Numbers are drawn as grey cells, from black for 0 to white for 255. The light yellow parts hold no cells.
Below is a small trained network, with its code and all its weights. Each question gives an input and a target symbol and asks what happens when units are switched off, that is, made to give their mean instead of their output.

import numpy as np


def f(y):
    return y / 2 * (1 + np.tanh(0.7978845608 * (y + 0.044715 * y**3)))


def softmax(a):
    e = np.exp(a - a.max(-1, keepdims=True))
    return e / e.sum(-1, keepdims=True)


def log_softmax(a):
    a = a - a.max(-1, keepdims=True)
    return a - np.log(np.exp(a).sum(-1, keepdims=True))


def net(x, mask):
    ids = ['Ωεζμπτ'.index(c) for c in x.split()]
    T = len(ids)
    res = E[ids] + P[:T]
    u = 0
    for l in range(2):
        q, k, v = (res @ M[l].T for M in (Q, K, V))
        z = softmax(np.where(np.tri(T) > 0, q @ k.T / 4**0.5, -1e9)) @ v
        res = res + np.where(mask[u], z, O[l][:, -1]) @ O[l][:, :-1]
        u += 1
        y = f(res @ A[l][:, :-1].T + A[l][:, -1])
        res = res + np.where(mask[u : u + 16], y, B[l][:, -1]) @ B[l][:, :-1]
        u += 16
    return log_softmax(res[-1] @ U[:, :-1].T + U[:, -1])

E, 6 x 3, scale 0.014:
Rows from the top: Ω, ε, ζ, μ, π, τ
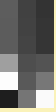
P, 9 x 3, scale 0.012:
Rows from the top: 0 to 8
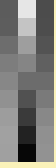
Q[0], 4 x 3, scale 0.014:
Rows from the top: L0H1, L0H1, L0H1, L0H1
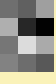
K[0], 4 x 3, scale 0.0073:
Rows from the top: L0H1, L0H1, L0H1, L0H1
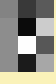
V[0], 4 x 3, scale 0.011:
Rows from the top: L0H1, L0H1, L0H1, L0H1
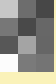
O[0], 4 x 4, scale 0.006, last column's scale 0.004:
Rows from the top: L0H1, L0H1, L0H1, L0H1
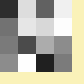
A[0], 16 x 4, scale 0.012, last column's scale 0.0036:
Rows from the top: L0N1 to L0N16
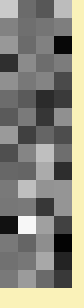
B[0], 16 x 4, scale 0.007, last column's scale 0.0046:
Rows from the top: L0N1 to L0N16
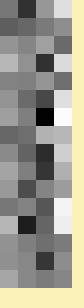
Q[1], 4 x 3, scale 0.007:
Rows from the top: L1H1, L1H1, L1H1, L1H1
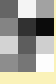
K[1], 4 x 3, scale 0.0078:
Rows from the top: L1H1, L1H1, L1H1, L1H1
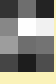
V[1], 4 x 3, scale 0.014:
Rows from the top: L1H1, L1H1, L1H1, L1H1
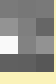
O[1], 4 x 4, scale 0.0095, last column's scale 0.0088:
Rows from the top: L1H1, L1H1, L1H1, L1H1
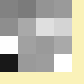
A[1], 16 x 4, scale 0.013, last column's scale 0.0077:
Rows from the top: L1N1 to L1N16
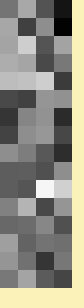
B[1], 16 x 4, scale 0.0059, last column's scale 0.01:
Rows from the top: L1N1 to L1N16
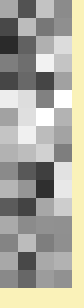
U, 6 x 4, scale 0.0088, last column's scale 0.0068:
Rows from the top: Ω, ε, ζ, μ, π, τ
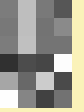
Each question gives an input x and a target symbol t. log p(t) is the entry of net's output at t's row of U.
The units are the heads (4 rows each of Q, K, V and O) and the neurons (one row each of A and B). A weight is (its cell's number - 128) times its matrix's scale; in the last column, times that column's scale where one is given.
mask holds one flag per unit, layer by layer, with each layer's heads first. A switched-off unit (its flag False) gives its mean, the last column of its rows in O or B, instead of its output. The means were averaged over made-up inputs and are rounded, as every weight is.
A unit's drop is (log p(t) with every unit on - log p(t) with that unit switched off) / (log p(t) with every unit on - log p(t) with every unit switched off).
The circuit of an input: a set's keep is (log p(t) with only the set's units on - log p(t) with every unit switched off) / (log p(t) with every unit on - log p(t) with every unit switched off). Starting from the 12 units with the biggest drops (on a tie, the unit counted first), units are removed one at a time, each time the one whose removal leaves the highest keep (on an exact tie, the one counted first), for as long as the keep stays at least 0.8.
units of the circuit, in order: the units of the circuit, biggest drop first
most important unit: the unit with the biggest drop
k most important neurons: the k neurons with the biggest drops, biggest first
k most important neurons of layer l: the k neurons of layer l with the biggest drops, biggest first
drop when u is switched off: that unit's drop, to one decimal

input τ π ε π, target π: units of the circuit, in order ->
L0H1, L1H1, L1N4, L1N3
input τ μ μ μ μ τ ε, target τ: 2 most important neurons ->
L1N6, L1N11
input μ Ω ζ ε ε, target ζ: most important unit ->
L0H1
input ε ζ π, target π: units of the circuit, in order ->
L1N4, L1H1, L1N3
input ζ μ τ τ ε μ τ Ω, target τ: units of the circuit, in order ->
L0H1, L1N6, L1N11, L1N3
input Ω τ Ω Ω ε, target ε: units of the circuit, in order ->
L1H1, L1N7, L0N13, L1N8
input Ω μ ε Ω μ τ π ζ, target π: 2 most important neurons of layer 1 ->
L1N4, L1N11
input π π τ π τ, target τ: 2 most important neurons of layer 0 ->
L0N13, L0N11
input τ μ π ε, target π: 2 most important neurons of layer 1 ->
L1N4, L1N15
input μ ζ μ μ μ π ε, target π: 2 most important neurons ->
L1N4, L0N7
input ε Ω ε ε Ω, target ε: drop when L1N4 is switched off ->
0.0
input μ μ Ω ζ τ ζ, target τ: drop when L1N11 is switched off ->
0.6
